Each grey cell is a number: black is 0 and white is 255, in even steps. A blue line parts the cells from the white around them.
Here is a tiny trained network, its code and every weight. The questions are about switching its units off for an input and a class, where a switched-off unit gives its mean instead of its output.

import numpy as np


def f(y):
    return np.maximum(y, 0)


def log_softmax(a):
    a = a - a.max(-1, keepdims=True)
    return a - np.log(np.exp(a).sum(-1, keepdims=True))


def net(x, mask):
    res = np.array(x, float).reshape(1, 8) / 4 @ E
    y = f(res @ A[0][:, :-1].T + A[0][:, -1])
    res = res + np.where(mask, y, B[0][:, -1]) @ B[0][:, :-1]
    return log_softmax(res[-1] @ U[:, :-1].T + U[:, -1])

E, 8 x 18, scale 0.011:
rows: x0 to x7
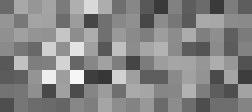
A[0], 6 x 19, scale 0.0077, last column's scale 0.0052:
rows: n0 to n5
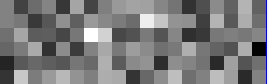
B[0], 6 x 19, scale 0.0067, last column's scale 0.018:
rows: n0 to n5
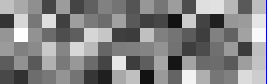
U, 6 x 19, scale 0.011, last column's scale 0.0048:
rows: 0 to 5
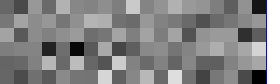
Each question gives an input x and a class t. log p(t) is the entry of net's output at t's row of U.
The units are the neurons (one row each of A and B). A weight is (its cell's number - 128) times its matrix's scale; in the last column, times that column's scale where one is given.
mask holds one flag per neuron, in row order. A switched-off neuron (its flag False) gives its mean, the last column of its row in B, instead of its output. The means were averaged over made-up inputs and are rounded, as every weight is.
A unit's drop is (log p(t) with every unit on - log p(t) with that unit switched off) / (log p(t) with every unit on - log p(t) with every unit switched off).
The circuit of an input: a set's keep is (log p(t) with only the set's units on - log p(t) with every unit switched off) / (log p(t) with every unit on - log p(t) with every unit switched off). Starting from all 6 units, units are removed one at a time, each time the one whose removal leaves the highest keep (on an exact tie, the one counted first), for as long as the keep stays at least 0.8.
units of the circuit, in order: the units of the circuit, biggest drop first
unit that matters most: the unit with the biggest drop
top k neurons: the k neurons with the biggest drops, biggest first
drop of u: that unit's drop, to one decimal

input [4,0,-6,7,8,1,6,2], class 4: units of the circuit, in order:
[n5]
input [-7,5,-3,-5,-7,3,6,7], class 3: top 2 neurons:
[n0; n1]
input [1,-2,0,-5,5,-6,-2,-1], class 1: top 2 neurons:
[n3; n0]
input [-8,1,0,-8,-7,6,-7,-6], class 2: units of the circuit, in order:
[n1; n5]
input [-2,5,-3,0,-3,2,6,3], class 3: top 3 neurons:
[n0; n1; n3]
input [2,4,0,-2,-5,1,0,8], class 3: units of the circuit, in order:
[n0; n1]
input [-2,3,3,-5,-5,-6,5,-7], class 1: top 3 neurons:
[n3; n5; n0]
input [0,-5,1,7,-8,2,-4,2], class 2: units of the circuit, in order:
[n0; n1]
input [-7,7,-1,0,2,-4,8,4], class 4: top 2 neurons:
[n1; n2]
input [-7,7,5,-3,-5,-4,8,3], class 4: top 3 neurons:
[n3; n2; n1]
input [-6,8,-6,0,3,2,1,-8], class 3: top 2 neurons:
[n1; n3]
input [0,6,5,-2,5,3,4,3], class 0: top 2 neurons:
[n1; n4]
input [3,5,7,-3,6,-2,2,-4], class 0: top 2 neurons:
[n2; n1]
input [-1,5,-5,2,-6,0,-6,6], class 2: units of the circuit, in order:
[n0]
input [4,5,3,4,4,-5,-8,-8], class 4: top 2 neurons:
[n5; n0]
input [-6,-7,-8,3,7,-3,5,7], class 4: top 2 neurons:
[n1; n4]
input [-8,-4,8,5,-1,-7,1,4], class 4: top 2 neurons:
[n1; n2]
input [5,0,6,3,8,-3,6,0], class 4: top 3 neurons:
[n5; n1; n0]
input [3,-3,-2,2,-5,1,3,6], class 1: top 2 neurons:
[n5; n2]
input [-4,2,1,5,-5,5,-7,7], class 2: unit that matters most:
n0
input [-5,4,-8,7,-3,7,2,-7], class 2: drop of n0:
0.2
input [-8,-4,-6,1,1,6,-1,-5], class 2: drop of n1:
0.5
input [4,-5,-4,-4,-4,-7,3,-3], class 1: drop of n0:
0.0
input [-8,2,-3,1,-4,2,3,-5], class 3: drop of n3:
0.1
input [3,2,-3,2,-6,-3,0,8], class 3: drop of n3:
0.2
